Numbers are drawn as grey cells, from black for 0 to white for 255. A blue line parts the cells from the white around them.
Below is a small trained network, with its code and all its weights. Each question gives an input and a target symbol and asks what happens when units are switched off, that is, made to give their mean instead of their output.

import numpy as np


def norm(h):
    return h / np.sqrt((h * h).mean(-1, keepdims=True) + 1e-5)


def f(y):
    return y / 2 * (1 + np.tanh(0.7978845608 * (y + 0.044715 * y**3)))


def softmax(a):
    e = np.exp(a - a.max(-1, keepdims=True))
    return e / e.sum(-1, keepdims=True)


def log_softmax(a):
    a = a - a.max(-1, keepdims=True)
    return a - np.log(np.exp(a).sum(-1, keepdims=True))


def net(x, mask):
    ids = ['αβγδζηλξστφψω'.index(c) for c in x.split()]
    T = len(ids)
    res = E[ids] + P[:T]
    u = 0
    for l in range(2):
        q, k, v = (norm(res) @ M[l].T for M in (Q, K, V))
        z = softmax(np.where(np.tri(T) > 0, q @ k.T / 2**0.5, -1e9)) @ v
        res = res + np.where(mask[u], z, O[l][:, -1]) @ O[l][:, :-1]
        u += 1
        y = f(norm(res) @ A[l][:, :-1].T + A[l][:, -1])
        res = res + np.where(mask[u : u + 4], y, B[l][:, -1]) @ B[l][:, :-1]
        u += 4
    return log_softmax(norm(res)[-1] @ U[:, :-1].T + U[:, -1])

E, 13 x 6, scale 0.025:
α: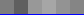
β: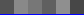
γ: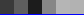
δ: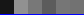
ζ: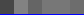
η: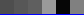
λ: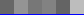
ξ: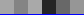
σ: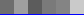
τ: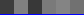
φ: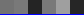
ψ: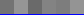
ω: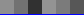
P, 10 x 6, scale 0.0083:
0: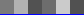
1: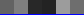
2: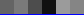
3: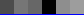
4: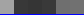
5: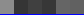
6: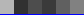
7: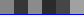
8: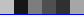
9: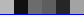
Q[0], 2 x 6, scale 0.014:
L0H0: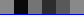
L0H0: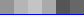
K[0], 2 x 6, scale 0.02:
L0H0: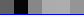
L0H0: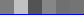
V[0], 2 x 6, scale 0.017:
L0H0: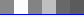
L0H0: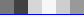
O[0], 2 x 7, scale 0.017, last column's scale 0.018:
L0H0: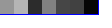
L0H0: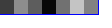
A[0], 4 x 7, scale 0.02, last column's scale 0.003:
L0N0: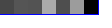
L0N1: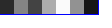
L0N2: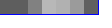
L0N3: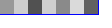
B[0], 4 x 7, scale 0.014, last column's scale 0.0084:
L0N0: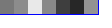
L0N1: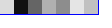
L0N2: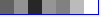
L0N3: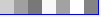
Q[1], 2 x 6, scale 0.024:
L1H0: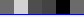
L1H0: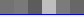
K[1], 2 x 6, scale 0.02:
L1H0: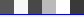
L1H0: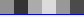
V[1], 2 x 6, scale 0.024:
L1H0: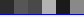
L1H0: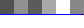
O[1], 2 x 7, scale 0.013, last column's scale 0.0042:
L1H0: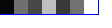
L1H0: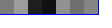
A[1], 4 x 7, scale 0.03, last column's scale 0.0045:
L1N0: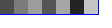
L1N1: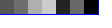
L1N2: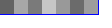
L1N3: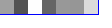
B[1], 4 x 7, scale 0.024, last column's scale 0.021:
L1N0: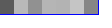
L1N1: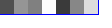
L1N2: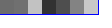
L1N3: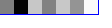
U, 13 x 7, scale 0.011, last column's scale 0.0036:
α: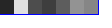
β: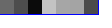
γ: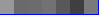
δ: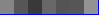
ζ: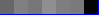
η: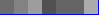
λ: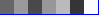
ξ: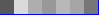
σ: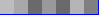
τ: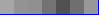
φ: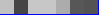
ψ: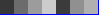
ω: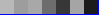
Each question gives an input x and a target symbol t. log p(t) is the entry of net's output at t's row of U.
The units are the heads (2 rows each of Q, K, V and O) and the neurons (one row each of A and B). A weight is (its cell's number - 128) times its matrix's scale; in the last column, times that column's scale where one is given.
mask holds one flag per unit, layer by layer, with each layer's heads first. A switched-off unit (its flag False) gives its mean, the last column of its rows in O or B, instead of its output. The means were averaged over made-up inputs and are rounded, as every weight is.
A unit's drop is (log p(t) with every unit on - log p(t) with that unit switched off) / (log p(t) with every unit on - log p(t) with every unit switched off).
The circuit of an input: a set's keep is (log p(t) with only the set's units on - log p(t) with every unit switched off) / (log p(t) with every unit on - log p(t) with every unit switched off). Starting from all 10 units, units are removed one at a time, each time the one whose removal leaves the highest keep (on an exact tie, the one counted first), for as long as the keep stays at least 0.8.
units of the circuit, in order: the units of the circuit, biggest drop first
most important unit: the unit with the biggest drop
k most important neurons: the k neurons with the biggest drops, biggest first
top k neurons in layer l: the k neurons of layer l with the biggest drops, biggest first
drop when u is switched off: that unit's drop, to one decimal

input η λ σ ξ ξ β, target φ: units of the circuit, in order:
L1H0, L0H0
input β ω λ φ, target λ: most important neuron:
L1N3
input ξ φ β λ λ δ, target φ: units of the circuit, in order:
L0H0, L1H0
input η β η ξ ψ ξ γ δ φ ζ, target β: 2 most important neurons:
L0N2, L1N2
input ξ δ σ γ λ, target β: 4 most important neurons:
L0N2, L1N2, L1N3, L1N1
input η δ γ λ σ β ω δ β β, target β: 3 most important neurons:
L0N2, L1N2, L1N3
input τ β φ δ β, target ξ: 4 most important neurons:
L1N0, L0N1, L1N3, L1N1
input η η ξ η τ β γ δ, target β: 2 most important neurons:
L0N2, L1N2
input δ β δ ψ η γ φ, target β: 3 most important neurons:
L0N1, L0N2, L1N3
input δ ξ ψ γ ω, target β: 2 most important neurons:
L0N1, L0N2
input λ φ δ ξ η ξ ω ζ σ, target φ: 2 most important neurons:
L0N2, L1N1
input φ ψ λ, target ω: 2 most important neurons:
L1N3, L1N2
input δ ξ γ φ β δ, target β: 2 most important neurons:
L0N1, L0N2
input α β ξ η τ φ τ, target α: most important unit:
L0H0
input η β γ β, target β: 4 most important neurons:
L0N1, L0N2, L1N2, L1N3
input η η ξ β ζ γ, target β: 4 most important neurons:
L0N1, L0N2, L1N3, L1N2
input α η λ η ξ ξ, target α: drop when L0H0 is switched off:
1.2
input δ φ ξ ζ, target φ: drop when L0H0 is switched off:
0.2
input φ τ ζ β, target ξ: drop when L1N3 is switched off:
0.3
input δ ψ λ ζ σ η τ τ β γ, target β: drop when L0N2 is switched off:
0.6
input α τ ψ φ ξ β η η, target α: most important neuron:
L1N3
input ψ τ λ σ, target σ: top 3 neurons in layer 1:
L1N3, L1N1, L1N2
